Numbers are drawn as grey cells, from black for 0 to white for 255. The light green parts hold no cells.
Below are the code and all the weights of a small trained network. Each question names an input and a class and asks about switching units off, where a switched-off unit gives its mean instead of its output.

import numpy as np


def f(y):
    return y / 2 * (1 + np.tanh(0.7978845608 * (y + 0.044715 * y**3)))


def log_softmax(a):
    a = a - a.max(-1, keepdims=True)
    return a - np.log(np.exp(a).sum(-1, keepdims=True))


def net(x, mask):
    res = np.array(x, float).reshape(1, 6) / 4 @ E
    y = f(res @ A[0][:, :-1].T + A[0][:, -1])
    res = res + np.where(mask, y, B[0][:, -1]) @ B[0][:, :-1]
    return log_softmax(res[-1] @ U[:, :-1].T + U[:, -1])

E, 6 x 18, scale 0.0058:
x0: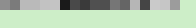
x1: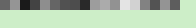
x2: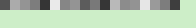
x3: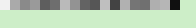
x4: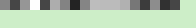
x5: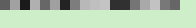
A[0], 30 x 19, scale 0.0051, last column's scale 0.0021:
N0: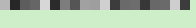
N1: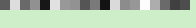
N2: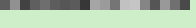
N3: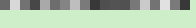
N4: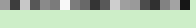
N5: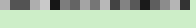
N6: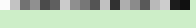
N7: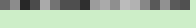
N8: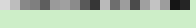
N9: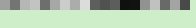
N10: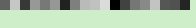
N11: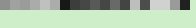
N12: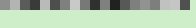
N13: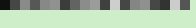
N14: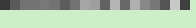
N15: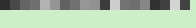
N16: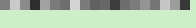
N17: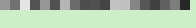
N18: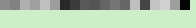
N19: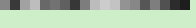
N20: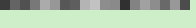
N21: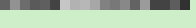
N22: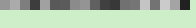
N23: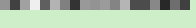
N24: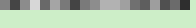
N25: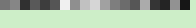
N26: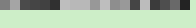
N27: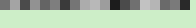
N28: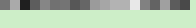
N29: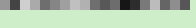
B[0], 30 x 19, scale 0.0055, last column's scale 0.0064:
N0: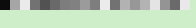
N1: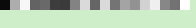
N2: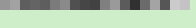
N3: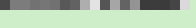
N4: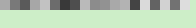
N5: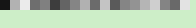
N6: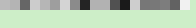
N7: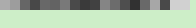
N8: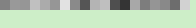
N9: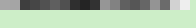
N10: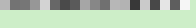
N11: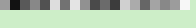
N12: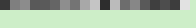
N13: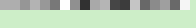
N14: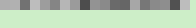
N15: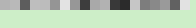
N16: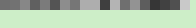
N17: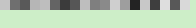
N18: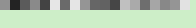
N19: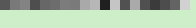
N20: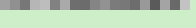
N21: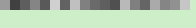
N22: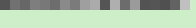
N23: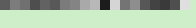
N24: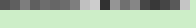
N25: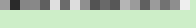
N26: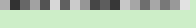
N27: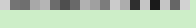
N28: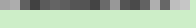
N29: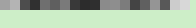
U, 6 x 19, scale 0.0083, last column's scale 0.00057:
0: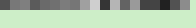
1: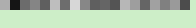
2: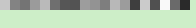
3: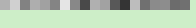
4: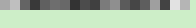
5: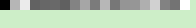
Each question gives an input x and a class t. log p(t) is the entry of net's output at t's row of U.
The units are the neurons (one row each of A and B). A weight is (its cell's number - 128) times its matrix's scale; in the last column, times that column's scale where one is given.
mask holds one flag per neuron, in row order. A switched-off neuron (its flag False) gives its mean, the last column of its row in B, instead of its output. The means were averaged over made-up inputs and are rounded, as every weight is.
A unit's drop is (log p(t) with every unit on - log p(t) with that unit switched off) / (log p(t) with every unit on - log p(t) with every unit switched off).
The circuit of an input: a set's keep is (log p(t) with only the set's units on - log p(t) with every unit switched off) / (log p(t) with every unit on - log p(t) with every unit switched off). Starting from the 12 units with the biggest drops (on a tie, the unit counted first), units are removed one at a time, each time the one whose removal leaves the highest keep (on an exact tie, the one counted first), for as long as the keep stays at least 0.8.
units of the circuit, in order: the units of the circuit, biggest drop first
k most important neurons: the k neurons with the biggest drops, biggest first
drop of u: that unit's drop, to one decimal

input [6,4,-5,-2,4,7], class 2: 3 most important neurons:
N10; N27; N25
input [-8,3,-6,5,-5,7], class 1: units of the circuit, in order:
N26
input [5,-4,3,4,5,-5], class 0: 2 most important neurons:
N23; N24
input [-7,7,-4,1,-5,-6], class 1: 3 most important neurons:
N26; N25; N21
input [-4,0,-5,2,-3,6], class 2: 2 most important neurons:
N10; N27
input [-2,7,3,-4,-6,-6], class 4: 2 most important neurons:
N7; N2
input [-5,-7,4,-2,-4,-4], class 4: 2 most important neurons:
N9; N29
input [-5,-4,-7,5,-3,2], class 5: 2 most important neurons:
N5; N0
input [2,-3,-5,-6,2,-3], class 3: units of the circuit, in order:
N15; N13
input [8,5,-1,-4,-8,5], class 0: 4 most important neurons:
N12; N3; N16; N22
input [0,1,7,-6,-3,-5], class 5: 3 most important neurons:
N1; N6; N8
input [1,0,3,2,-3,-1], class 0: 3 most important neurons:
N0; N5; N3
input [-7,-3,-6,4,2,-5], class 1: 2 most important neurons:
N26; N25
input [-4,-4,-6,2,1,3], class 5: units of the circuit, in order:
N0
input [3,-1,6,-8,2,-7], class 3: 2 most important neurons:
N13; N15
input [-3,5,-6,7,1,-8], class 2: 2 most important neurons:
N17; N4
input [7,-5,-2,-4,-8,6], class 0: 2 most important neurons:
N12; N3
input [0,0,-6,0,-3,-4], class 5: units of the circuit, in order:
N0; N5
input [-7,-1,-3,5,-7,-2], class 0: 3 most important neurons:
N12; N3; N16
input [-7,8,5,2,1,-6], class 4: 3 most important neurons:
N28; N7; N2
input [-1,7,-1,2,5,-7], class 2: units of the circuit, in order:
N17
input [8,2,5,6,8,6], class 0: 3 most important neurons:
N23; N19; N24
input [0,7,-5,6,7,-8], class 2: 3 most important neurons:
N17; N4; N12
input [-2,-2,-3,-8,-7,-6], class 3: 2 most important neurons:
N15; N13
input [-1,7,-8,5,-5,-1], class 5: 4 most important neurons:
N0; N5; N9; N29
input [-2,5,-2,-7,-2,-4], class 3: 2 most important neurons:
N15; N13
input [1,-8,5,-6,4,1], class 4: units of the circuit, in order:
N9
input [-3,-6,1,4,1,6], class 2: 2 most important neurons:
N10; N27
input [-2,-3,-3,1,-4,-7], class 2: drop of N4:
0.2
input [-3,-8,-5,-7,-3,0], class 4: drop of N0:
-0.1
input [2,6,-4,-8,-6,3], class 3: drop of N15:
0.2
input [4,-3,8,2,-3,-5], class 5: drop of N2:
0.0
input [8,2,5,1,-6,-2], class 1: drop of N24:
0.1
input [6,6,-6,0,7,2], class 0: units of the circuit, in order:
N19
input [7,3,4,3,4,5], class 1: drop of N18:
0.1
